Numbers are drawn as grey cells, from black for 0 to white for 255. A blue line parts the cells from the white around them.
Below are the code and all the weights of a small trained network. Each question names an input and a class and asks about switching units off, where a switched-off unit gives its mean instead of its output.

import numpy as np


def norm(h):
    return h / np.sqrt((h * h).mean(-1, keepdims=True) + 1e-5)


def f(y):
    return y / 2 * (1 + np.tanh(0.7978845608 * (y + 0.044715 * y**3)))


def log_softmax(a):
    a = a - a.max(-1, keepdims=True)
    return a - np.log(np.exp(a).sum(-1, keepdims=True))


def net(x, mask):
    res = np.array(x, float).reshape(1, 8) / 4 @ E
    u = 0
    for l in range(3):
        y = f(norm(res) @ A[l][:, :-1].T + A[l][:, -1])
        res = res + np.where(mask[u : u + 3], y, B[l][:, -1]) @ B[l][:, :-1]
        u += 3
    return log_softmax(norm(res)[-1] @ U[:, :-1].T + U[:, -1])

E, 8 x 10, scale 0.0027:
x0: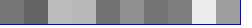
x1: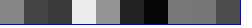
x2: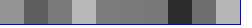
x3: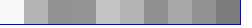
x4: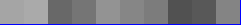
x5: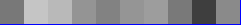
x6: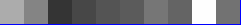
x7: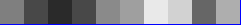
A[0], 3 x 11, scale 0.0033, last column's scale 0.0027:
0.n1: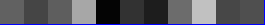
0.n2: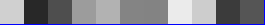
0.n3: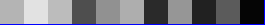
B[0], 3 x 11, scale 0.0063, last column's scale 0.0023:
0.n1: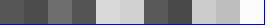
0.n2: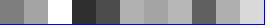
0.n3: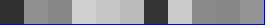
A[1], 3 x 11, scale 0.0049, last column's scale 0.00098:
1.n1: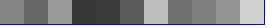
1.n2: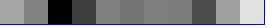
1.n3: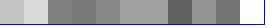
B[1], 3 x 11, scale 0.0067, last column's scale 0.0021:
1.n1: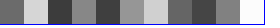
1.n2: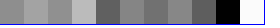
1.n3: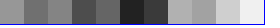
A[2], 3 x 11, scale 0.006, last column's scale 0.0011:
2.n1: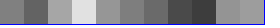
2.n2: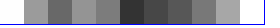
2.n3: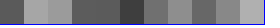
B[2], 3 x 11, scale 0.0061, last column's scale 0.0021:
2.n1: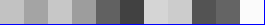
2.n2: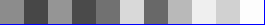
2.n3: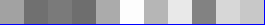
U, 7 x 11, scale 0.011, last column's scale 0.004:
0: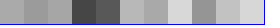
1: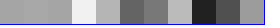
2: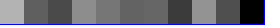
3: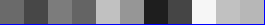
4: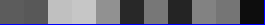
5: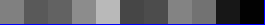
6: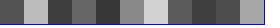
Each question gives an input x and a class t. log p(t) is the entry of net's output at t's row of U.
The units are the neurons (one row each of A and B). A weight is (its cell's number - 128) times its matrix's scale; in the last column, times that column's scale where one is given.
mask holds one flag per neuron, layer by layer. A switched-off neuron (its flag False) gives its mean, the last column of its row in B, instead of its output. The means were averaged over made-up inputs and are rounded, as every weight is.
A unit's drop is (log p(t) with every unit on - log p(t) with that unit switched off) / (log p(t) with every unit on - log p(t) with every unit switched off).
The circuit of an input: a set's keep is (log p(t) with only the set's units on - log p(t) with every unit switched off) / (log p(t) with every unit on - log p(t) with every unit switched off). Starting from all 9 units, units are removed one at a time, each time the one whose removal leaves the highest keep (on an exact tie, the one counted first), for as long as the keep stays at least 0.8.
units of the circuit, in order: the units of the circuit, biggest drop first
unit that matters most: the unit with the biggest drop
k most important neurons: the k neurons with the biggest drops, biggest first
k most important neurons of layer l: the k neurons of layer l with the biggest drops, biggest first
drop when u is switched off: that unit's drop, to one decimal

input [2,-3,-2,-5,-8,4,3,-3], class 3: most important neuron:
[0.n1]
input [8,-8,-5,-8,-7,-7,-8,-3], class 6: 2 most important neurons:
[1.n3; 1.n1]
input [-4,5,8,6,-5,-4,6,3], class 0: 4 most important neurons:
[0.n2; 0.n3; 1.n1; 1.n2]
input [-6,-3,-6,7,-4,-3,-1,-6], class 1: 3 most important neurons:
[0.n3; 2.n2; 0.n1]
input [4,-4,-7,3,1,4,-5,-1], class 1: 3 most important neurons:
[0.n3; 2.n2; 0.n2]
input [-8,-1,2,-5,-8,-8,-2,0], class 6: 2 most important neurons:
[0.n3; 1.n1]
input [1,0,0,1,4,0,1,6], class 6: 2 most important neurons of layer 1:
[1.n1; 1.n2]
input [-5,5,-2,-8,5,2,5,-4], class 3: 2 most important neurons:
[0.n1; 1.n1]
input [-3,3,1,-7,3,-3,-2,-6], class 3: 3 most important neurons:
[0.n1; 1.n1; 1.n2]
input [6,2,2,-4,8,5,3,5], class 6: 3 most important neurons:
[1.n3; 0.n3; 1.n2]
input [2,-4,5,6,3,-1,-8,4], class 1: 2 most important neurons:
[0.n2; 2.n3]
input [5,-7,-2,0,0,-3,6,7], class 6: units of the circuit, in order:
[1.n1; 2.n2; 0.n1]
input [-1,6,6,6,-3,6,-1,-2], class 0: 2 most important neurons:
[2.n2; 2.n1]
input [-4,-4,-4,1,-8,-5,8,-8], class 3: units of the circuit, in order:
[0.n1]
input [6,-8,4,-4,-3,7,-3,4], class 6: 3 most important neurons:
[1.n1; 2.n2; 0.n2]
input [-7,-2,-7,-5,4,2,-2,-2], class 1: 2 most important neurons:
[0.n3; 0.n2]
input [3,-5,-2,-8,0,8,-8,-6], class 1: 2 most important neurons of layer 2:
[2.n2; 2.n1]
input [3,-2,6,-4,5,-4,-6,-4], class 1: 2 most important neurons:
[2.n1; 1.n3]
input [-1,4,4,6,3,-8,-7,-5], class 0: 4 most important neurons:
[2.n2; 2.n1; 1.n2; 0.n1]
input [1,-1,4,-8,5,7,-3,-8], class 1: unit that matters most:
2.n1
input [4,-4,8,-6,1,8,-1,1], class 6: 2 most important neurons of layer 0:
[0.n3; 0.n2]
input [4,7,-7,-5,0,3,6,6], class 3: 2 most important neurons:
[0.n1; 2.n1]
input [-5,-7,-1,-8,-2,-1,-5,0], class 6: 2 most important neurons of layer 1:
[1.n1; 1.n3]
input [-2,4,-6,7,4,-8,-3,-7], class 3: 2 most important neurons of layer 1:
[1.n2; 1.n1]
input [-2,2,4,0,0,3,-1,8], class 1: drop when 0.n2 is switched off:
0.2
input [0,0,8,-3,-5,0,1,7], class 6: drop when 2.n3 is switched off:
0.0
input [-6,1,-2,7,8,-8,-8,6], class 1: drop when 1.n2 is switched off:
0.2
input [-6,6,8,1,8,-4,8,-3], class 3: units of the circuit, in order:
[2.n2]
